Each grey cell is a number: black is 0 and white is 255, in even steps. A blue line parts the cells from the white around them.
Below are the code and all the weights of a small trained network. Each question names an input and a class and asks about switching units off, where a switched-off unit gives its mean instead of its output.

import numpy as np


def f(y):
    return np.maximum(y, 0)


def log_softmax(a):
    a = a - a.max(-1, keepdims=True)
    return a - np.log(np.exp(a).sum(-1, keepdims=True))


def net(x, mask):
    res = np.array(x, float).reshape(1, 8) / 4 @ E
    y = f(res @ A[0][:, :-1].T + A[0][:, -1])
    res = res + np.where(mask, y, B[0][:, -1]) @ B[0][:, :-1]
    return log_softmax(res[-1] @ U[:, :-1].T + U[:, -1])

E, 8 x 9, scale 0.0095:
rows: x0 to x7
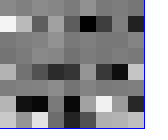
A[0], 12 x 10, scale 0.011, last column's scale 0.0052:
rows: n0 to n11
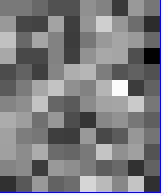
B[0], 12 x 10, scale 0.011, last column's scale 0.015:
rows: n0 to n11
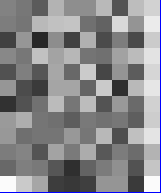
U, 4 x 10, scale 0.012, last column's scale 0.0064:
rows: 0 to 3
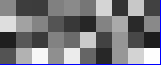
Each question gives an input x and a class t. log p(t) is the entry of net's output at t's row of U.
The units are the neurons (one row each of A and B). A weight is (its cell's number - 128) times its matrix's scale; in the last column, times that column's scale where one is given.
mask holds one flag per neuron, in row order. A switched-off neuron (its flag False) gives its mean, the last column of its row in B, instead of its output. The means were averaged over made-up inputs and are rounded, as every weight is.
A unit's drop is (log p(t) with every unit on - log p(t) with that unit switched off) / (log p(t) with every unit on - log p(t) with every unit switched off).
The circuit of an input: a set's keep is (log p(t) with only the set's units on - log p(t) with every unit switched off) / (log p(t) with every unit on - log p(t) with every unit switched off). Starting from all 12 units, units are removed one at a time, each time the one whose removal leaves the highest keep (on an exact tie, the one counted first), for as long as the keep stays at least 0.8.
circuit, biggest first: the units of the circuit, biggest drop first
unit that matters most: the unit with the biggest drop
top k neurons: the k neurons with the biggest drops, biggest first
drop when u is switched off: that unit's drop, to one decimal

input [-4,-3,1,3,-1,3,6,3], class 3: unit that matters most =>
n1
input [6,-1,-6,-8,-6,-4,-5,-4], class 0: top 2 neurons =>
(n5; n1)
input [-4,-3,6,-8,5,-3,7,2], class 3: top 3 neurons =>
(n1; n3; n5)
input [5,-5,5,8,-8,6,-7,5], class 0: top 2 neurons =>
(n5; n1)
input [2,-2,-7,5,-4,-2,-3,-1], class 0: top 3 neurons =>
(n1; n5; n3)
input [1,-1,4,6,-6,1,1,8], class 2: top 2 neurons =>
(n2; n6)
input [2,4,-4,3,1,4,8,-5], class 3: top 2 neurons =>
(n3; n1)
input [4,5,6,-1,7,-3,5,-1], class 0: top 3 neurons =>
(n11; n8; n0)
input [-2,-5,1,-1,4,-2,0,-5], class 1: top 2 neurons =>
(n11; n5)
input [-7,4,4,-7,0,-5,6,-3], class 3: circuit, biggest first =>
(n3; n1)
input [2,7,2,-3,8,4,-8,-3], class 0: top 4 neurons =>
(n11; n1; n8; n3)
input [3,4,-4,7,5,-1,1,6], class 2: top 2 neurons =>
(n2; n11)
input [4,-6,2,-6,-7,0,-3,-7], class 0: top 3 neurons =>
(n5; n2; n6)
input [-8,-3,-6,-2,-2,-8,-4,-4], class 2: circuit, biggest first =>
(n3)
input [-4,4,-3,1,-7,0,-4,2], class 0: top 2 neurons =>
(n5; n11)
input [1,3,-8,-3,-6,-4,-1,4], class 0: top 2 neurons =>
(n5; n11)
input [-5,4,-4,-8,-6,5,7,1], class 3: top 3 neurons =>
(n1; n3; n11)
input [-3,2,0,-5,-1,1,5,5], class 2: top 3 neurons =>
(n2; n11; n9)
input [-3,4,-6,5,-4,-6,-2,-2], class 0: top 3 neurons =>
(n11; n5; n1)
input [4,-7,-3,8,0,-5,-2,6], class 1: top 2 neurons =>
(n11; n4)
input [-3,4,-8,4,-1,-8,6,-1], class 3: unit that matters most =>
n3
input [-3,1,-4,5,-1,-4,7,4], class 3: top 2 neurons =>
(n3; n1)
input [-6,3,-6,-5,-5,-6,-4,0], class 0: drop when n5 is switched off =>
0.5
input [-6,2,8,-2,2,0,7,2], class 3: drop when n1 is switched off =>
0.2
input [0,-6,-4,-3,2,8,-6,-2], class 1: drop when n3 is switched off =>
0.2
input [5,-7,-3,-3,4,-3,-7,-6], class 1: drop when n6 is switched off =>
0.1
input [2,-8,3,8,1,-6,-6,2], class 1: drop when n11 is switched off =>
1.0
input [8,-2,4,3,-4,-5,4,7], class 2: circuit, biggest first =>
(n2)
